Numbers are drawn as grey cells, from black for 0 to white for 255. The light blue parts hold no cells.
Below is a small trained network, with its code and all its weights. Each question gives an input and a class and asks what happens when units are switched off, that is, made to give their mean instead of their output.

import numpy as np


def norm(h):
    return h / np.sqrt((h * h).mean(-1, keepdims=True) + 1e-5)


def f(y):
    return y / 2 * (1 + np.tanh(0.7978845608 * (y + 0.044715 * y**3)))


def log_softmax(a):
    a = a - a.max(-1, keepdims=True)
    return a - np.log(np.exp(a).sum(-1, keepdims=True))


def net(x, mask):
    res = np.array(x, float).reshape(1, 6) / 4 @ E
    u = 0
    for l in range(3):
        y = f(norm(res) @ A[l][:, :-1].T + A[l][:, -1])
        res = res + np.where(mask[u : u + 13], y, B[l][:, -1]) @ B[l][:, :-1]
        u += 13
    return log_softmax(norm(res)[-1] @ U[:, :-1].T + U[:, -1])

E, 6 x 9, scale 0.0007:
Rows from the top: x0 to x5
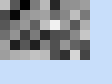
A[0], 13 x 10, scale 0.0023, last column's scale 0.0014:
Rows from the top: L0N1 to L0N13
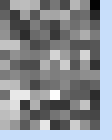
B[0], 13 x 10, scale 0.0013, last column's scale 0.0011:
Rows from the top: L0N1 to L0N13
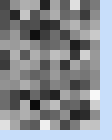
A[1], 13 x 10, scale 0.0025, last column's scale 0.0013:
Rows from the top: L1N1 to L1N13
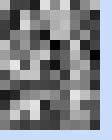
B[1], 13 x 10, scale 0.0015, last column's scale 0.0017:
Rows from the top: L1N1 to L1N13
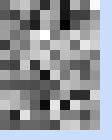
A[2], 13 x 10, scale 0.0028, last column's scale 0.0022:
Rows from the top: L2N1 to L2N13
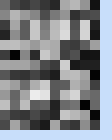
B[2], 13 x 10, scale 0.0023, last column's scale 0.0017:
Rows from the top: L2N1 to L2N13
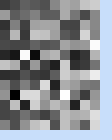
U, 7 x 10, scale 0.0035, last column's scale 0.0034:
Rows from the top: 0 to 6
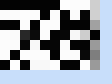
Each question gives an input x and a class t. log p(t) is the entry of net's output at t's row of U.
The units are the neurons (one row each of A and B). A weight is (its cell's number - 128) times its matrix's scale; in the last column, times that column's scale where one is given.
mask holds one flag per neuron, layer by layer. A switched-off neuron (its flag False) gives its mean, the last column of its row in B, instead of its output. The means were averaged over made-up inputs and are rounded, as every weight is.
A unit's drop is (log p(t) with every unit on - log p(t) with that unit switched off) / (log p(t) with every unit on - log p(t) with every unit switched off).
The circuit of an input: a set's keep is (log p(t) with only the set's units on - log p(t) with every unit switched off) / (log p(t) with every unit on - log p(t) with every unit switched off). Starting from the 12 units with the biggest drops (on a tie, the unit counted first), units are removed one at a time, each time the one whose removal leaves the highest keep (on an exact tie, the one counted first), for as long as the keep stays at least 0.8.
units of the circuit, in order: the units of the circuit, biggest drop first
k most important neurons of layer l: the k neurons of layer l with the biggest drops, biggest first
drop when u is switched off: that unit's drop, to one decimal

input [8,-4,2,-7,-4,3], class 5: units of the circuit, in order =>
L2N10
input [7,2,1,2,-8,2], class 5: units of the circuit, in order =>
L2N10, L1N6
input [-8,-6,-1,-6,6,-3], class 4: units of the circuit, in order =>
L2N7, L0N12
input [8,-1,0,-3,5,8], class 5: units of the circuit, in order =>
L2N10, L1N6
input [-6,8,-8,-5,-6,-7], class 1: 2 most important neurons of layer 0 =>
L0N11, L0N1
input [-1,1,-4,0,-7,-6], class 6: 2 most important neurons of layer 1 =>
L1N1, L1N4
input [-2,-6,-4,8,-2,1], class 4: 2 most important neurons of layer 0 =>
L0N12, L0N5
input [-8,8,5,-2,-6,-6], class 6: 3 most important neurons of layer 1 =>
L1N7, L1N4, L1N12
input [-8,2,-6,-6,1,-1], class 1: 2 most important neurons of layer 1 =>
L1N11, L1N7
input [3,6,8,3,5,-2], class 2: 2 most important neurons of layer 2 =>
L2N6, L2N5
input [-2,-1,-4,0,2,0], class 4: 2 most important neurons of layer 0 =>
L0N12, L0N10
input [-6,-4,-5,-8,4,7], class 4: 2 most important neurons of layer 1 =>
L1N4, L1N1
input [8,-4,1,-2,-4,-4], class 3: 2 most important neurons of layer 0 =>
L0N10, L0N11
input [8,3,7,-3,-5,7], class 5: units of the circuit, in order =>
L2N10
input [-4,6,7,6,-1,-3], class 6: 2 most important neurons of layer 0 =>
L0N6, L0N11
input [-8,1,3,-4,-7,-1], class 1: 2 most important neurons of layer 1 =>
L1N11, L1N8
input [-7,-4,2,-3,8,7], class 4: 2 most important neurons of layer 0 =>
L0N11, L0N12
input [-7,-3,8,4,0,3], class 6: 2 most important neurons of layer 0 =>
L0N6, L0N10
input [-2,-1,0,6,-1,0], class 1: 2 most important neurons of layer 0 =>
L0N1, L0N10
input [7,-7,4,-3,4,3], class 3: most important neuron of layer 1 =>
L1N10
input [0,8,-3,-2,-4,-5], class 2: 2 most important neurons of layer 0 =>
L0N10, L0N2
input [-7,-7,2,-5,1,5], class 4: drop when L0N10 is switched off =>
0.2
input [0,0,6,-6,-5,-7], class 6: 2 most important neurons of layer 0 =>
L0N6, L0N11
